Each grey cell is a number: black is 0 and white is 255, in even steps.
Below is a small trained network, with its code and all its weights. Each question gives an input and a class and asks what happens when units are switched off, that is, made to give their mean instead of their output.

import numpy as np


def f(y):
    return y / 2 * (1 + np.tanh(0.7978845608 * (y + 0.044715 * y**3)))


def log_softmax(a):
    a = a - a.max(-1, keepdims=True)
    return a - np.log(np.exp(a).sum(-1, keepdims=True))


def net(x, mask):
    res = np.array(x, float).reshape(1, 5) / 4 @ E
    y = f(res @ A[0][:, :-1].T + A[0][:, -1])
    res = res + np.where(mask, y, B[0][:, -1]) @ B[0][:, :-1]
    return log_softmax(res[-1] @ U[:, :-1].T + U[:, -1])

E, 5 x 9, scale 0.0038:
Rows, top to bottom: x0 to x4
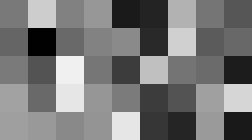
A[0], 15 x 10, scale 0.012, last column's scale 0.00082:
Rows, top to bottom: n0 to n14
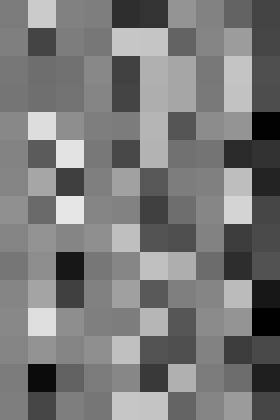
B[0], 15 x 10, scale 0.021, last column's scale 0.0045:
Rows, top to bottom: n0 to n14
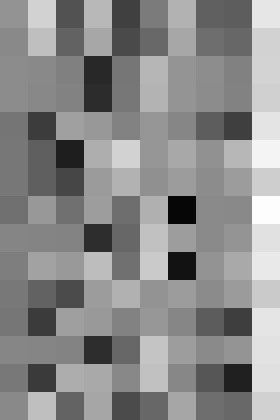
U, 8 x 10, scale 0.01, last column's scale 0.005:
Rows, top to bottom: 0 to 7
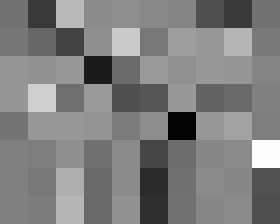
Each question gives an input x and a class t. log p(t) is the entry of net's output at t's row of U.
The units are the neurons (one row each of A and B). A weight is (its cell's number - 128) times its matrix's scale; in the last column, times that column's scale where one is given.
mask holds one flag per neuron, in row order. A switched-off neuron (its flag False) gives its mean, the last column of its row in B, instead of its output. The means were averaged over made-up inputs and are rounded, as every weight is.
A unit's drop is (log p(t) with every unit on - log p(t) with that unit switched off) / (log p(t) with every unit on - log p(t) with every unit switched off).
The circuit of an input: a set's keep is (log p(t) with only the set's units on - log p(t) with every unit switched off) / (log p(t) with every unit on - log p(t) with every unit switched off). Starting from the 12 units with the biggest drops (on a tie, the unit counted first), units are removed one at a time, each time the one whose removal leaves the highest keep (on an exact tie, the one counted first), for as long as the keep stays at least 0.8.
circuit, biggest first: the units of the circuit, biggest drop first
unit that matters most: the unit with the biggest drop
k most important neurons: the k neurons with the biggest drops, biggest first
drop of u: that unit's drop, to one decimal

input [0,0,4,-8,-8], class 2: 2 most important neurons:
(n2; n3)
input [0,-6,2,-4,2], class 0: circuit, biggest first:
(n11)
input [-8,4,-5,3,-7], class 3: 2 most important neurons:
(n1; n14)
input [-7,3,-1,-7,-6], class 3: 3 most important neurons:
(n1; n14; n7)
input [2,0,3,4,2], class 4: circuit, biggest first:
(n7; n11)
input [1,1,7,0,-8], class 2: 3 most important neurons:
(n2; n3; n6)
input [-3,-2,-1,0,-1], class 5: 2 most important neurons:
(n0; n13)
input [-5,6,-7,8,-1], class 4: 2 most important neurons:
(n7; n5)
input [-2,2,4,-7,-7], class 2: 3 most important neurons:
(n2; n3; n7)
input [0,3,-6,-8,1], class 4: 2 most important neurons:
(n9; n5)
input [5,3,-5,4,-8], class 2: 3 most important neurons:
(n2; n3; n5)
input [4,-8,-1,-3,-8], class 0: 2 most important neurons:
(n11; n4)
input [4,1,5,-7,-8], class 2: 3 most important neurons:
(n2; n3; n7)
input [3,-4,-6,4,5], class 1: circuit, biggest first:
(n6)
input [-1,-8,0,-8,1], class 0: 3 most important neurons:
(n11; n4; n7)
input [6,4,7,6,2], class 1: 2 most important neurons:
(n5; n9)
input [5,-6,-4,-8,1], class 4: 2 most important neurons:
(n9; n13)
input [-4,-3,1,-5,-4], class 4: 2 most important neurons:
(n9; n0)
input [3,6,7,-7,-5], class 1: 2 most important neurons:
(n5; n7)
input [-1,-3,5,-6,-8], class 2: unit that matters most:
n2
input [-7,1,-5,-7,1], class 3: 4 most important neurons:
(n1; n14; n7; n5)
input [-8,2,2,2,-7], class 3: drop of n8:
0.3
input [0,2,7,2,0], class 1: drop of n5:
0.5
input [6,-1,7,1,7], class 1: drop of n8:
-0.1
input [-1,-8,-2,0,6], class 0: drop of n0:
0.0
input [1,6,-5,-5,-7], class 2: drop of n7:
0.2
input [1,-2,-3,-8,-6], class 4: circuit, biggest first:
(n9)
